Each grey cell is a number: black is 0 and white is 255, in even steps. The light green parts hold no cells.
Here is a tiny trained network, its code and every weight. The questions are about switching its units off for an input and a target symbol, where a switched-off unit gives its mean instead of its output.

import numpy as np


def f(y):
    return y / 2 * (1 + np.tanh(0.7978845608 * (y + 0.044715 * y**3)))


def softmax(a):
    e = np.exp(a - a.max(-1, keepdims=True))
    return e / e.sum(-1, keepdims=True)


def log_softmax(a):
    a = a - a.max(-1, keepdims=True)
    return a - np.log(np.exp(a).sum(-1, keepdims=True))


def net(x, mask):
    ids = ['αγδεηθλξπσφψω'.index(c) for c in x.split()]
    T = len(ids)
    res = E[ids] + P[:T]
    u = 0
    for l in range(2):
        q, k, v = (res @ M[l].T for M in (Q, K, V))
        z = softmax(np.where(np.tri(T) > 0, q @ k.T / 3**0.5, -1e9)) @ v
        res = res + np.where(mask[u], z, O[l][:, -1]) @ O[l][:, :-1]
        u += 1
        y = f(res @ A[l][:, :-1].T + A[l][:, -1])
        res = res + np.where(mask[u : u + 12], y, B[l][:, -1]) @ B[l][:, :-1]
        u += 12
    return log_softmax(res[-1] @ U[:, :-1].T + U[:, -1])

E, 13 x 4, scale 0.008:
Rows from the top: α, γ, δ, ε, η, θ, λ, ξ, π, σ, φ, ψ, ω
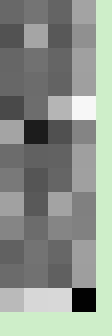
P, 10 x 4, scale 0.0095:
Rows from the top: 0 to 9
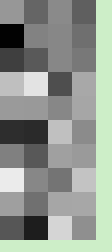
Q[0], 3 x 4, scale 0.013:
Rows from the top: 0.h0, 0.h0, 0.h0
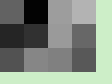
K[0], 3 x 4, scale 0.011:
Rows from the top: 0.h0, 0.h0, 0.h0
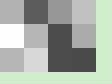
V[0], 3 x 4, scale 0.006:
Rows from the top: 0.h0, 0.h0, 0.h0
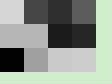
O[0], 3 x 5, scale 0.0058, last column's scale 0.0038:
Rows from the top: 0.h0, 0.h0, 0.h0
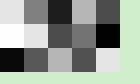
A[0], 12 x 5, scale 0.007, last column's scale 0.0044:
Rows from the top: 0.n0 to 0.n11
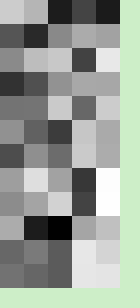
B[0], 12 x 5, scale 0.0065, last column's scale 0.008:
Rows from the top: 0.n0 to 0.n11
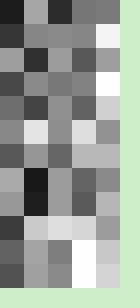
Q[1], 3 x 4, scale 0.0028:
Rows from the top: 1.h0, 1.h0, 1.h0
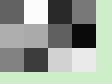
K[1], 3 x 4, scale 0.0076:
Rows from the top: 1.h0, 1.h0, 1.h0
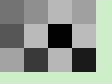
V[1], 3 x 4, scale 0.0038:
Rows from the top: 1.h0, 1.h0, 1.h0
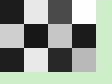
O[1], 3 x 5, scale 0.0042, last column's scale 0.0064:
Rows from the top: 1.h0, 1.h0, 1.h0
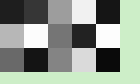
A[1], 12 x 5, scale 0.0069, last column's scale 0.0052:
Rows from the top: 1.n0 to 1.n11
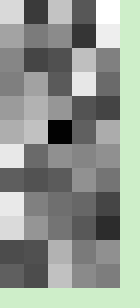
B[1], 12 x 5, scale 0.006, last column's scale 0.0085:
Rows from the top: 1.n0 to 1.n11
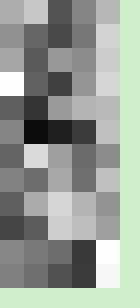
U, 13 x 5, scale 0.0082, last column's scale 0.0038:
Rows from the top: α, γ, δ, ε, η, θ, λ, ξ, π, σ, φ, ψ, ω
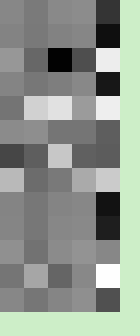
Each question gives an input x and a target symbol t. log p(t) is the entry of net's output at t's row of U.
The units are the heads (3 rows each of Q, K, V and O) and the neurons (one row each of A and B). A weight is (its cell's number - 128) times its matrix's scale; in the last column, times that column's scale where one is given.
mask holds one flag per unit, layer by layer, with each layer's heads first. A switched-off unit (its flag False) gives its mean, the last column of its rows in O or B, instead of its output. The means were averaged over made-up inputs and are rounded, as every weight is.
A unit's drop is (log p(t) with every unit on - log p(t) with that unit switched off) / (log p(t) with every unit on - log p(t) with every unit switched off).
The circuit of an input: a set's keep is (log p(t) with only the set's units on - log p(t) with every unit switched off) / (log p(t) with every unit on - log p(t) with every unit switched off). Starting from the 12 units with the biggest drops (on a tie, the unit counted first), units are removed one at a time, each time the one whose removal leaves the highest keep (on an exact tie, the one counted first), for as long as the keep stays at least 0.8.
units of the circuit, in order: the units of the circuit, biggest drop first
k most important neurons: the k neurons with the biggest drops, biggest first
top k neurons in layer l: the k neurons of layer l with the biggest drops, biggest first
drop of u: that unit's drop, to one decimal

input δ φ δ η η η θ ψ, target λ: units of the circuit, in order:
(0.h0 1.h0)
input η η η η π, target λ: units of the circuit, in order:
(0.h0 1.h0)
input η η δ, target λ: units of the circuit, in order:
(0.h0 1.h0 1.n0)
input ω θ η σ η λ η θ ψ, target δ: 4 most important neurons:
(0.n7 1.n5 0.n2 0.n8)
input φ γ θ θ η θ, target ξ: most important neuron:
(1.n3)
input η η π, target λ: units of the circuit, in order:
(1.h0 0.h0 1.n3)
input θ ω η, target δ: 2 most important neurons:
(1.n5 0.n7)
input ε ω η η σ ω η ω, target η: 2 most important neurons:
(1.n8 0.n7)
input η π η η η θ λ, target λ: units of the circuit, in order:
(0.h0 1.h0 1.n0)
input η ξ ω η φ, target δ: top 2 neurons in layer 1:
(1.n5 1.n1)
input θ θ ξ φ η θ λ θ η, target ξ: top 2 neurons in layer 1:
(1.n3 1.n2)
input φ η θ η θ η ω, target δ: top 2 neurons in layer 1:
(1.n0 1.n1)
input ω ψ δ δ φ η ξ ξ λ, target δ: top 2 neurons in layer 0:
(0.n7 0.n2)
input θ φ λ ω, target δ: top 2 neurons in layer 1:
(1.n0 1.n11)
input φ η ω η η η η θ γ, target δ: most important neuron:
(0.n7)
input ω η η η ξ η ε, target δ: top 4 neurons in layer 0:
(0.n7 0.n2 0.n8 0.n11)
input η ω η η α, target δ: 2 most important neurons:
(1.n5 0.n7)
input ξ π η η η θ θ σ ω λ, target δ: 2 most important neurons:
(1.n5 0.n8)
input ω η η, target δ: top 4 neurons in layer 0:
(0.n7 0.n2 0.n8 0.n9)
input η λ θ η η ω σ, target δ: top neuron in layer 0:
(0.n8)
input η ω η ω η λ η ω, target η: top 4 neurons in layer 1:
(1.n8 1.n6 1.n9 1.n0)
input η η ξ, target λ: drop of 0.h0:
0.4
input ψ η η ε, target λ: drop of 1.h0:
0.2
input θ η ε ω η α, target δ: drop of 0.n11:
0.1
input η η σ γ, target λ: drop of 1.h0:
0.2
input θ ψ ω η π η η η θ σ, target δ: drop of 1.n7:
0.1
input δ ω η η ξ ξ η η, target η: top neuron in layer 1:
(1.n11)
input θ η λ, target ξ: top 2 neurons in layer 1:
(1.n3 1.n2)
